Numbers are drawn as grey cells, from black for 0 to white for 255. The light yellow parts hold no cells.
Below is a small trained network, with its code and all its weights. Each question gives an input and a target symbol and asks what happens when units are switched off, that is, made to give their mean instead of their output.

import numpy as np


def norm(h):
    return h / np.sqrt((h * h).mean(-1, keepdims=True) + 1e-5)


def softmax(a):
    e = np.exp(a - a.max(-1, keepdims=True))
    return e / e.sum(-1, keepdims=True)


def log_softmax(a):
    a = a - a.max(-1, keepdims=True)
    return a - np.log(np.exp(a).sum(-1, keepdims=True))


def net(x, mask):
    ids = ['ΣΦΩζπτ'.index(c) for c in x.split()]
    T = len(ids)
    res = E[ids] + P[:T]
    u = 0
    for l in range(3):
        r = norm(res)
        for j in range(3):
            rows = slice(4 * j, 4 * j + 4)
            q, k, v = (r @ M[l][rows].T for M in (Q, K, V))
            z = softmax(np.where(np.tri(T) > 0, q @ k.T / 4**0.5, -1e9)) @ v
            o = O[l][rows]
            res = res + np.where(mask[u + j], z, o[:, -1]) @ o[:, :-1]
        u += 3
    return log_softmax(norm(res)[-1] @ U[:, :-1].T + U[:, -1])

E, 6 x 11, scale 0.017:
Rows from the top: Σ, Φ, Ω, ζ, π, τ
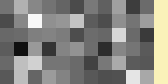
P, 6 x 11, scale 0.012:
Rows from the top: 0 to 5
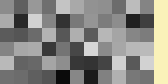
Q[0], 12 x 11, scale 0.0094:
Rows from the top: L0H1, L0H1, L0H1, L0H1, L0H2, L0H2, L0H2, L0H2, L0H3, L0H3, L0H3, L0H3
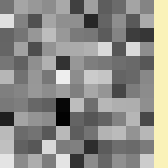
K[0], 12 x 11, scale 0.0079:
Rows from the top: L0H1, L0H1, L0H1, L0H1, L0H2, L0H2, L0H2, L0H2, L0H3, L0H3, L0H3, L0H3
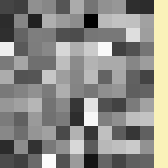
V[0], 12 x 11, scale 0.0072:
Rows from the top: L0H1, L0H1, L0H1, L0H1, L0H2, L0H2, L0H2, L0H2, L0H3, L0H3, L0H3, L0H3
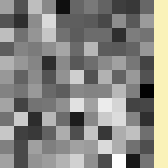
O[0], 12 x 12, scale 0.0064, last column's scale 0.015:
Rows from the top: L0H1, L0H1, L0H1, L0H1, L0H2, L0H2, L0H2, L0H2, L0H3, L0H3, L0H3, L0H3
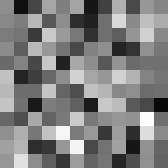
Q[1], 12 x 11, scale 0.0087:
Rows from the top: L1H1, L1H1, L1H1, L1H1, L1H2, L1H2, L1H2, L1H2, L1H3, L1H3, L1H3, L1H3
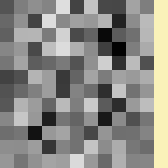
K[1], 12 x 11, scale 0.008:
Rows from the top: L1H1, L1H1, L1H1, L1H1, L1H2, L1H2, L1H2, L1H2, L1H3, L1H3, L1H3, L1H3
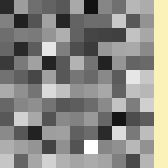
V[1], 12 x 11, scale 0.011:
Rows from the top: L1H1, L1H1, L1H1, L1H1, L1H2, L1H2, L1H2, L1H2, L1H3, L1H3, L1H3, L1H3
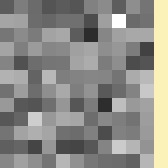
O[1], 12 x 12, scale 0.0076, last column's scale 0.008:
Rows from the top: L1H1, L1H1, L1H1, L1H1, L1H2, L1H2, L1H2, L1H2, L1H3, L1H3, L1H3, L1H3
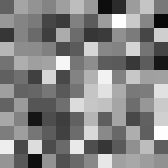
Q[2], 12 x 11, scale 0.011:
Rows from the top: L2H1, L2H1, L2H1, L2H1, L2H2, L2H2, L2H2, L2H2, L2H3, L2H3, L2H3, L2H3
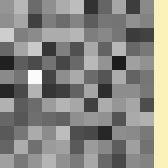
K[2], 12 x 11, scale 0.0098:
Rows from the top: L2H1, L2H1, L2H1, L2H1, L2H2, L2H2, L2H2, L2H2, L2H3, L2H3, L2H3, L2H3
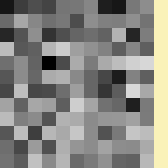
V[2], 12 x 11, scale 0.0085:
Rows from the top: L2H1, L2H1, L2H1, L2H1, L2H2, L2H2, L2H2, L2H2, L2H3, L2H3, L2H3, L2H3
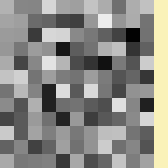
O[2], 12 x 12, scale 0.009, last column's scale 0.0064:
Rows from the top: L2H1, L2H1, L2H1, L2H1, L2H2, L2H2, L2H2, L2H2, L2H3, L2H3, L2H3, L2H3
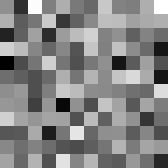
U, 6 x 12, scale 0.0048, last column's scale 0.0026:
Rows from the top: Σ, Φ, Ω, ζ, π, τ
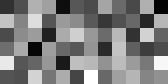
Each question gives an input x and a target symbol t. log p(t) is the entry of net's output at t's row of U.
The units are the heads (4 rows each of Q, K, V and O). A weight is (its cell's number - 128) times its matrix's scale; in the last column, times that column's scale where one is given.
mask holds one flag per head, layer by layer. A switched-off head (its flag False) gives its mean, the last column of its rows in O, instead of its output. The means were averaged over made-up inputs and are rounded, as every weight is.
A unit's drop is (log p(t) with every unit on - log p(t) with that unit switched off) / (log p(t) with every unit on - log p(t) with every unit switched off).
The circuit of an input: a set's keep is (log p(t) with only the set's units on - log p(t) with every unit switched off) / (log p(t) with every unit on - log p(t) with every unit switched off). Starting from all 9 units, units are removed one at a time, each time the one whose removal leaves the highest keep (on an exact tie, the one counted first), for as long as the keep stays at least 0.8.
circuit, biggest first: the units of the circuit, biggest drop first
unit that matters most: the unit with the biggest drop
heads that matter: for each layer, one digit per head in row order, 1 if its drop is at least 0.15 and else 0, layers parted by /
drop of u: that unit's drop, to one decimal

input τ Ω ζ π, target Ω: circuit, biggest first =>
(L0H3; L2H2)
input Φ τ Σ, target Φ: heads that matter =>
101 / 011 / 000
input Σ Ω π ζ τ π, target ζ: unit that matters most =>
L0H3
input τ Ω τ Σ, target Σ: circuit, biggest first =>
(L0H1; L2H2)
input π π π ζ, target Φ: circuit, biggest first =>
(L1H2; L0H3)
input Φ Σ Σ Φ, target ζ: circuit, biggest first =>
(L2H1; L1H3)
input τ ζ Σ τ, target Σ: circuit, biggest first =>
(L0H1; L2H2)
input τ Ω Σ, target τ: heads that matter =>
100 / 000 / 010
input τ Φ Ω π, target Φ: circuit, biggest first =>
(L0H3; L1H2)
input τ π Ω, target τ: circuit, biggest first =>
(L0H1; L0H3)
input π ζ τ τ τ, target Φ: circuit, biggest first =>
(L1H3; L0H2; L2H1)
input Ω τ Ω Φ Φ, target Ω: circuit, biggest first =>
(L0H3; L2H1)
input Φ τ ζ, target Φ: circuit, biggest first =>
(L0H3; L1H2)
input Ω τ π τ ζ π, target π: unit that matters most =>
L1H1
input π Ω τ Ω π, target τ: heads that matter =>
111 / 011 / 011
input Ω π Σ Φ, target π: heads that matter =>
001 / 100 / 000
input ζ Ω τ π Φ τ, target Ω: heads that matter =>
011 / 111 / 101
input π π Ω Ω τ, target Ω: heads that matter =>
111 / 011 / 001
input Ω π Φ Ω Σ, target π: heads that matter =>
001 / 100 / 100
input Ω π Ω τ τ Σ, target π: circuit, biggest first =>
(L1H2)
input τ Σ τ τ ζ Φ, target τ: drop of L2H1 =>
-0.2
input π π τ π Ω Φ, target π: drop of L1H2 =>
-0.1
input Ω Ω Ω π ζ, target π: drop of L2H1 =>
0.2
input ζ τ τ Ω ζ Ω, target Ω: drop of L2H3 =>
0.1
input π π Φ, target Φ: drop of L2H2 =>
0.0
